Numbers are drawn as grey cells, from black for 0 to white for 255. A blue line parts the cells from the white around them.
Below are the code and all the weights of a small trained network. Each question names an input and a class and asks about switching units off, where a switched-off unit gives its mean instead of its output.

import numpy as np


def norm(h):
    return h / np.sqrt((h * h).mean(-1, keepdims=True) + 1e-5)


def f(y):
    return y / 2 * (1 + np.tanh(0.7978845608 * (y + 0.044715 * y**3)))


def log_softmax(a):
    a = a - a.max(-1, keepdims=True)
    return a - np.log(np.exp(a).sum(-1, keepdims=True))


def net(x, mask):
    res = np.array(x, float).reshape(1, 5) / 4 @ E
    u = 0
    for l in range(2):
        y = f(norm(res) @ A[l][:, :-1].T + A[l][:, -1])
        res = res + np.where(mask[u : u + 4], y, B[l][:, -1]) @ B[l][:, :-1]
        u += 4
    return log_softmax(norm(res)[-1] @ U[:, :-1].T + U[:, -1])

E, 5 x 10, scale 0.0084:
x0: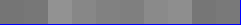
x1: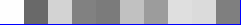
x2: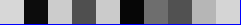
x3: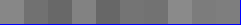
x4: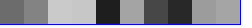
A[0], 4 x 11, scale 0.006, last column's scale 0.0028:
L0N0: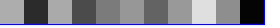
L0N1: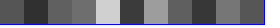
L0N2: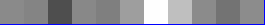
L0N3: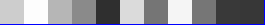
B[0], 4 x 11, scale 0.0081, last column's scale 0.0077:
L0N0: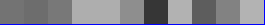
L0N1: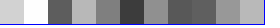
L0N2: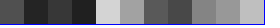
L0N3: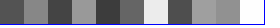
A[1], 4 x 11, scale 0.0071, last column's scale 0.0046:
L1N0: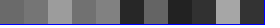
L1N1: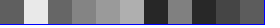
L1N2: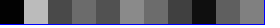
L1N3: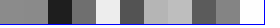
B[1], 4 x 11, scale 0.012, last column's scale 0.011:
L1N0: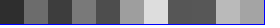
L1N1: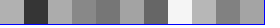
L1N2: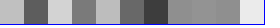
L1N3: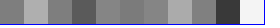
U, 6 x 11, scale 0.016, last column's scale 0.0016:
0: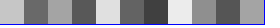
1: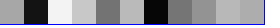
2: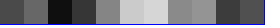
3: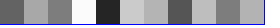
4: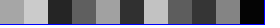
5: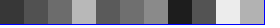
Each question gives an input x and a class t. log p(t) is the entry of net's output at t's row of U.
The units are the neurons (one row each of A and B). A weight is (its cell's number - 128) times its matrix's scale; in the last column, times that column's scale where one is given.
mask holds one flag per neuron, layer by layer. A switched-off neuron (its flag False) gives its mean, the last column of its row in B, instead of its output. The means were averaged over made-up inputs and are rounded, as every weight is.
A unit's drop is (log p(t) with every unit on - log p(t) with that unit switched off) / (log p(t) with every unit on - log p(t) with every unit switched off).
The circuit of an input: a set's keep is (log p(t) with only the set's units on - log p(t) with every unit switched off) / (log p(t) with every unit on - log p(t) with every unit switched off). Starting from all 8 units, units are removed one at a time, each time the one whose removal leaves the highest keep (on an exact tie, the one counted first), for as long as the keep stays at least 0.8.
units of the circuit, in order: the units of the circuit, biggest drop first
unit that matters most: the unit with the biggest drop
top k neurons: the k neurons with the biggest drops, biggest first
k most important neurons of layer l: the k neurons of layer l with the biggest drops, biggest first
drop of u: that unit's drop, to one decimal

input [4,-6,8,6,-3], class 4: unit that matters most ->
L0N1
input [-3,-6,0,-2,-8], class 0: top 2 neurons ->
(L0N3 L1N1)
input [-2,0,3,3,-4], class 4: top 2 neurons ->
(L1N2 L0N1)
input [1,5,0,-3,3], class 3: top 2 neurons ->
(L1N2 L0N3)
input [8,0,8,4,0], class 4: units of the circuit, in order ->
(L1N2 L0N1)
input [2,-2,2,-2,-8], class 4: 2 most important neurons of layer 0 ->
(L0N1 L0N0)
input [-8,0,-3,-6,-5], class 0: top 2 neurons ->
(L1N0 L1N2)
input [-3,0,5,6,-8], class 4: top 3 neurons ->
(L1N2 L0N1 L1N1)
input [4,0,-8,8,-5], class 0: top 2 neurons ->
(L1N2 L1N0)
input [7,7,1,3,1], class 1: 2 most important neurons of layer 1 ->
(L1N3 L1N0)
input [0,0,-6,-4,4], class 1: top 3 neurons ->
(L1N2 L1N0 L1N3)
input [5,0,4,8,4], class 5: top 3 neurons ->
(L1N2 L1N0 L1N1)
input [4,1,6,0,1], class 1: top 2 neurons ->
(L0N3 L1N3)
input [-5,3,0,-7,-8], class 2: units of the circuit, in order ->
(L1N2)
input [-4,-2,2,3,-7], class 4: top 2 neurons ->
(L0N1 L1N2)
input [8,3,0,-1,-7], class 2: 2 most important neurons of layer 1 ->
(L1N2 L1N1)
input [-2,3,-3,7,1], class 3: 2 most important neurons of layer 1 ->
(L1N3 L1N0)
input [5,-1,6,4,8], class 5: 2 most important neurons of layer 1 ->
(L1N0 L1N2)
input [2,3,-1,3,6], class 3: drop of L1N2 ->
0.5
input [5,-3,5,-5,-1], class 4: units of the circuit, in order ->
(L0N1)
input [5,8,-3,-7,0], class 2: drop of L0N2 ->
0.4
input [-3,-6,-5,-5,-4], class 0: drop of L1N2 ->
0.0
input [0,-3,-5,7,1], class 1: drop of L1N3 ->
0.1
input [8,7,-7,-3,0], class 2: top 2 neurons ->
(L0N2 L0N1)
